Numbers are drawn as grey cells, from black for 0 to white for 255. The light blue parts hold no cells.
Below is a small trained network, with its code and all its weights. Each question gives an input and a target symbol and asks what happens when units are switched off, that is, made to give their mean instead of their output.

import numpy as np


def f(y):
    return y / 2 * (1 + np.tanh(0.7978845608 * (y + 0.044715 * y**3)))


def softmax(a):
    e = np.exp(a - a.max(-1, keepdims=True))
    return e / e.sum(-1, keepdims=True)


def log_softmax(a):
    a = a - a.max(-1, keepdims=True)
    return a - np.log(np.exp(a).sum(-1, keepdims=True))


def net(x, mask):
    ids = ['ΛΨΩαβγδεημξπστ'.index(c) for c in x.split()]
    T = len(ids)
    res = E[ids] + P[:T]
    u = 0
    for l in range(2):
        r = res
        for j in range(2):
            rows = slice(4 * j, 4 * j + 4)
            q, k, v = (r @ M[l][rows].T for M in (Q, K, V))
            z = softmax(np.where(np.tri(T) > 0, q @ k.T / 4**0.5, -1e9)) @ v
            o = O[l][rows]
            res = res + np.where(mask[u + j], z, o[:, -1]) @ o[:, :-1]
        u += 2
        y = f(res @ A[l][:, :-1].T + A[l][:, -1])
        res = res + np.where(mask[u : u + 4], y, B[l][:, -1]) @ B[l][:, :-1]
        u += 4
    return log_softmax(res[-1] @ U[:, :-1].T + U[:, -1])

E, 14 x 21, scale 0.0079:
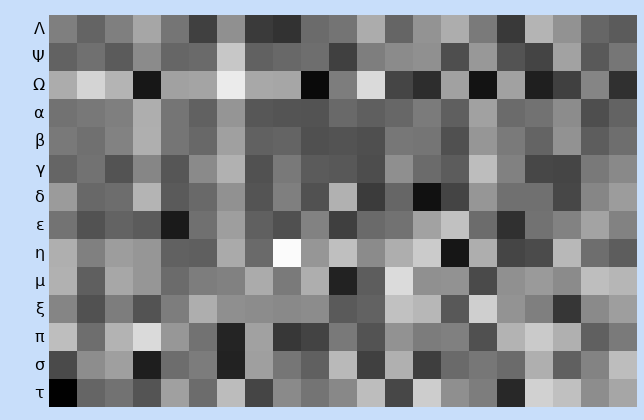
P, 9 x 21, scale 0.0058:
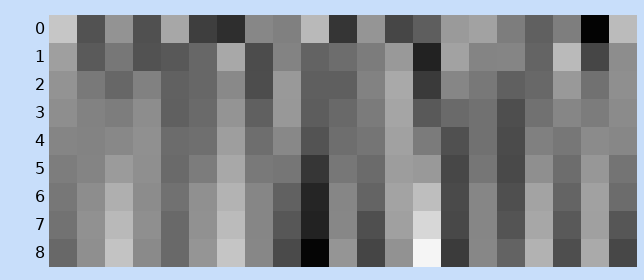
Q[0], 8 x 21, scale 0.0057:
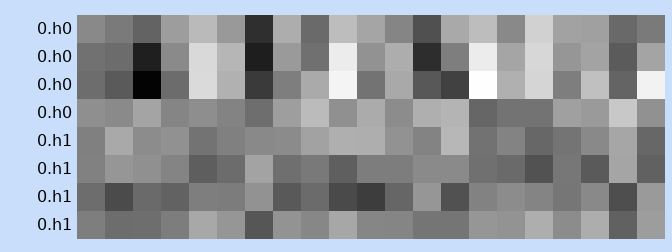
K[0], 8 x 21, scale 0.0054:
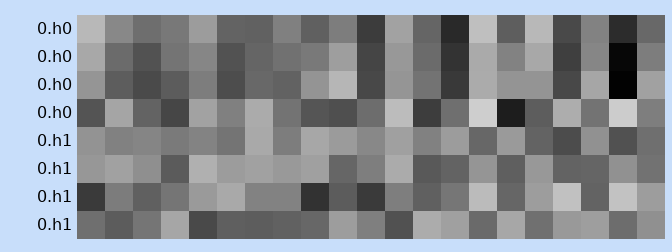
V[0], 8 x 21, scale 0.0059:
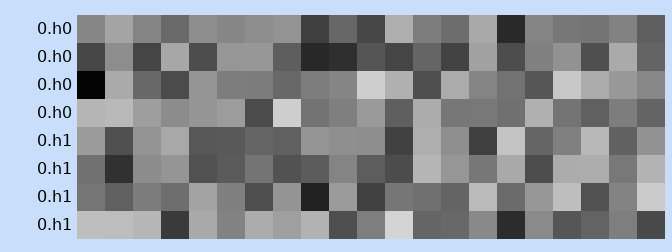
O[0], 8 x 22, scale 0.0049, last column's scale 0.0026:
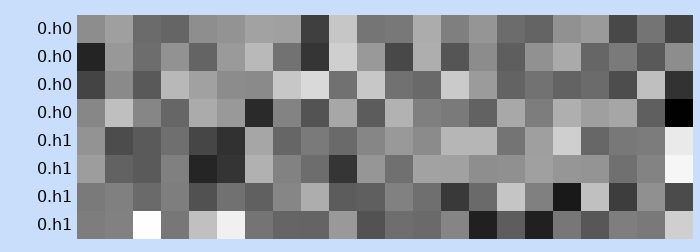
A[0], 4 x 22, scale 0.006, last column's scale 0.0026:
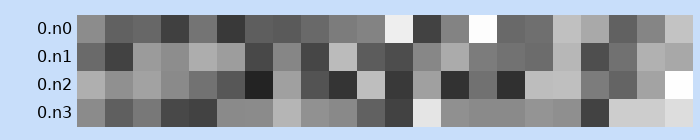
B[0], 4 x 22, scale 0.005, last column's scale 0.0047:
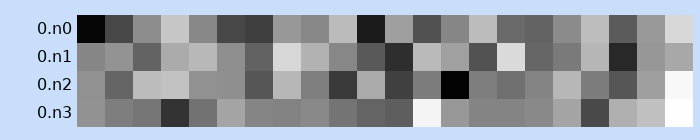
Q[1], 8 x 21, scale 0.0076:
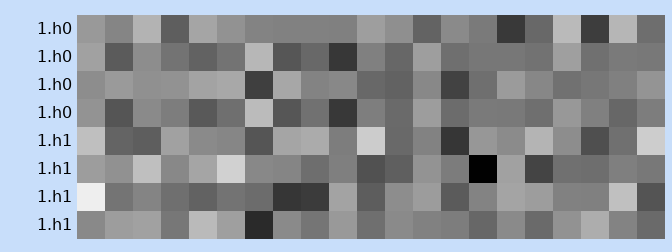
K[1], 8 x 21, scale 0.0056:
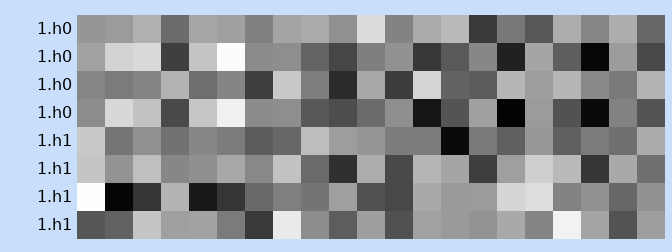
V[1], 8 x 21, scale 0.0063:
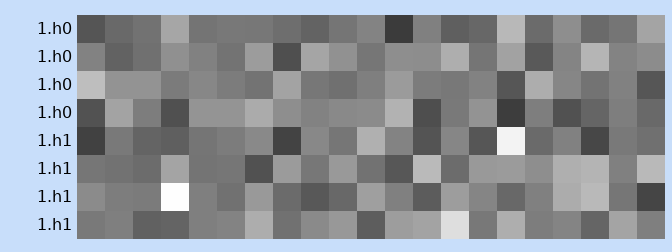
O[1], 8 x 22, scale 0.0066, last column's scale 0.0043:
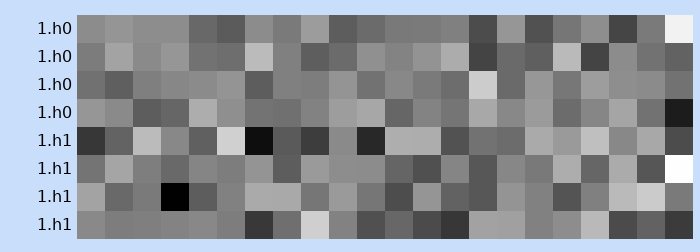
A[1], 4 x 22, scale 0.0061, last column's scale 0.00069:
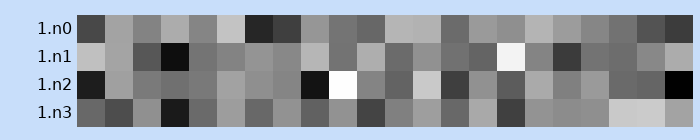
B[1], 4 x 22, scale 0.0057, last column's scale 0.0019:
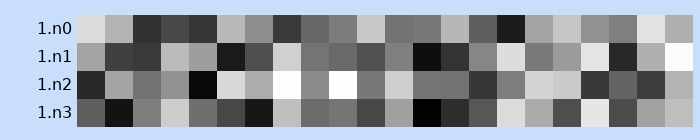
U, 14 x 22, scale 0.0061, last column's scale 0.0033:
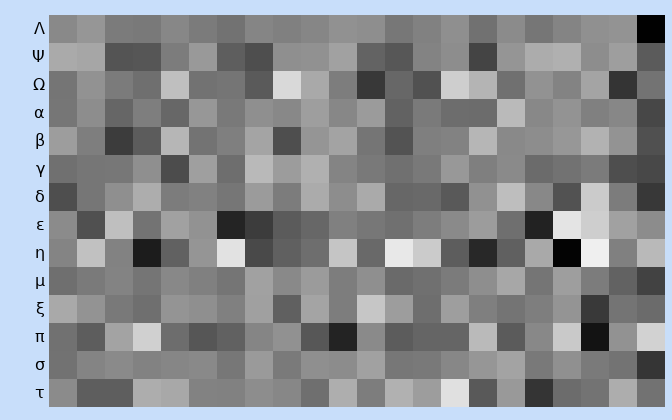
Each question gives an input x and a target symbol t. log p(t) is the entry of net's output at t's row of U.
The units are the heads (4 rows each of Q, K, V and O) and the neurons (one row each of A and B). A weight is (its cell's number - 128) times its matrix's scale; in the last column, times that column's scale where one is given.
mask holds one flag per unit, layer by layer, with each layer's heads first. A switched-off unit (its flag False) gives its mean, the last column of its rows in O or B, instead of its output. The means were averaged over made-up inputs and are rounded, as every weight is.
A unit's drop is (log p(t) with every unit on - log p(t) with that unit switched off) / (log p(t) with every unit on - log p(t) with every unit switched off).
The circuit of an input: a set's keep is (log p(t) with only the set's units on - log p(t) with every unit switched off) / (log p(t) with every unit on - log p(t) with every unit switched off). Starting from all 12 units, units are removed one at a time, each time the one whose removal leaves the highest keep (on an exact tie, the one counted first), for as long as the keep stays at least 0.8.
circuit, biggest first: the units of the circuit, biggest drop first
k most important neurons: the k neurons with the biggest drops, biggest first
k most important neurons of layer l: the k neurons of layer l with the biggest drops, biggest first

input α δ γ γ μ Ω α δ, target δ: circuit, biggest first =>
[1.h0, 1.n2, 0.h0, 0.h1]
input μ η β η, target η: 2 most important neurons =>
[0.n1, 1.n3]
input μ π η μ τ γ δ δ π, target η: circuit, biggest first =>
[1.h1, 0.n2]
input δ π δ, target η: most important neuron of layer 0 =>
[0.n0]
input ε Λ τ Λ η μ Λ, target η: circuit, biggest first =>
[1.n1, 1.n3]
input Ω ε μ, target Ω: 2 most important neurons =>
[0.n1, 0.n3]
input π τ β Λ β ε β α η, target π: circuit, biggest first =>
[1.n1, 0.h0]
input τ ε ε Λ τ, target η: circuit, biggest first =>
[1.h0, 1.n1]
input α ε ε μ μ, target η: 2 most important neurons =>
[0.n0, 0.n3]
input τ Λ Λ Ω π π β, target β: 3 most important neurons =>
[1.n1, 0.n2, 0.n0]
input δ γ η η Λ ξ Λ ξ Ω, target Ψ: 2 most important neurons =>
[1.n0, 0.n3]
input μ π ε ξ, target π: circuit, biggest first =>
[1.n1, 0.h1]
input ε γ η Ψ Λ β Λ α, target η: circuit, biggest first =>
[1.n1, 1.n3]
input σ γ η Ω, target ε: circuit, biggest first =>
[0.n0, 1.h0, 1.n3, 0.h1]
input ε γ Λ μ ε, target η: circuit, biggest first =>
[1.h0, 1.n1]
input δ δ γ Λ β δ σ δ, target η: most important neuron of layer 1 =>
[1.n3]
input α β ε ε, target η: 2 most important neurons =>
[1.n1, 0.n0]
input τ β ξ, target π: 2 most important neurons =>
[1.n1, 0.n3]
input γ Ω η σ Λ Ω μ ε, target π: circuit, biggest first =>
[0.n1, 0.h1]
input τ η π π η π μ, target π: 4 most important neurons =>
[1.n3, 0.n3, 1.n1, 0.n2]
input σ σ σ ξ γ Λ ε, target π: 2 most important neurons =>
[1.n3, 0.n2]
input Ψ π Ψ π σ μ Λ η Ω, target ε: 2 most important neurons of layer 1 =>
[1.n3, 1.n2]
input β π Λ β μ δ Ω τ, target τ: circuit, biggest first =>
[0.h0, 1.h1, 1.h0]
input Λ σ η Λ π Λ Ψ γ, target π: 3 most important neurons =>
[1.n1, 0.n2, 0.n3]
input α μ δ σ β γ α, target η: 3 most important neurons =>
[1.n1, 1.n3, 0.n1]
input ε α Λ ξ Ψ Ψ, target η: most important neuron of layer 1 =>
[1.n3]
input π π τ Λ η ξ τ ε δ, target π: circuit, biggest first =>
[1.h0, 0.n2]
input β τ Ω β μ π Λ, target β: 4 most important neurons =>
[1.n1, 0.n2, 0.n0, 0.n1]
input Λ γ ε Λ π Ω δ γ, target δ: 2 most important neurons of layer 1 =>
[1.n2, 1.n3]
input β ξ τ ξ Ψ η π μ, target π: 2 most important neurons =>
[0.n2, 1.n3]
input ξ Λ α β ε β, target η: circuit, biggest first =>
[1.n3, 1.n1]
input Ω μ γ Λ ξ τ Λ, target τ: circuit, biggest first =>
[0.h0, 1.h1, 1.h0]
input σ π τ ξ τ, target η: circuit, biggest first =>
[1.h0, 0.n2]
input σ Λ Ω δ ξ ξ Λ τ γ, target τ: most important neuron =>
[0.n1]
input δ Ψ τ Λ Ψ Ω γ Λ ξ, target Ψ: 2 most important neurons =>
[1.n0, 0.n3]
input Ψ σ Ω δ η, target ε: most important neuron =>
[0.n0]
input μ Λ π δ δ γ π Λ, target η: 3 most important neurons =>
[1.n1, 0.n0, 1.n3]
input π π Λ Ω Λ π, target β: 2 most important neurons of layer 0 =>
[0.n0, 0.n2]
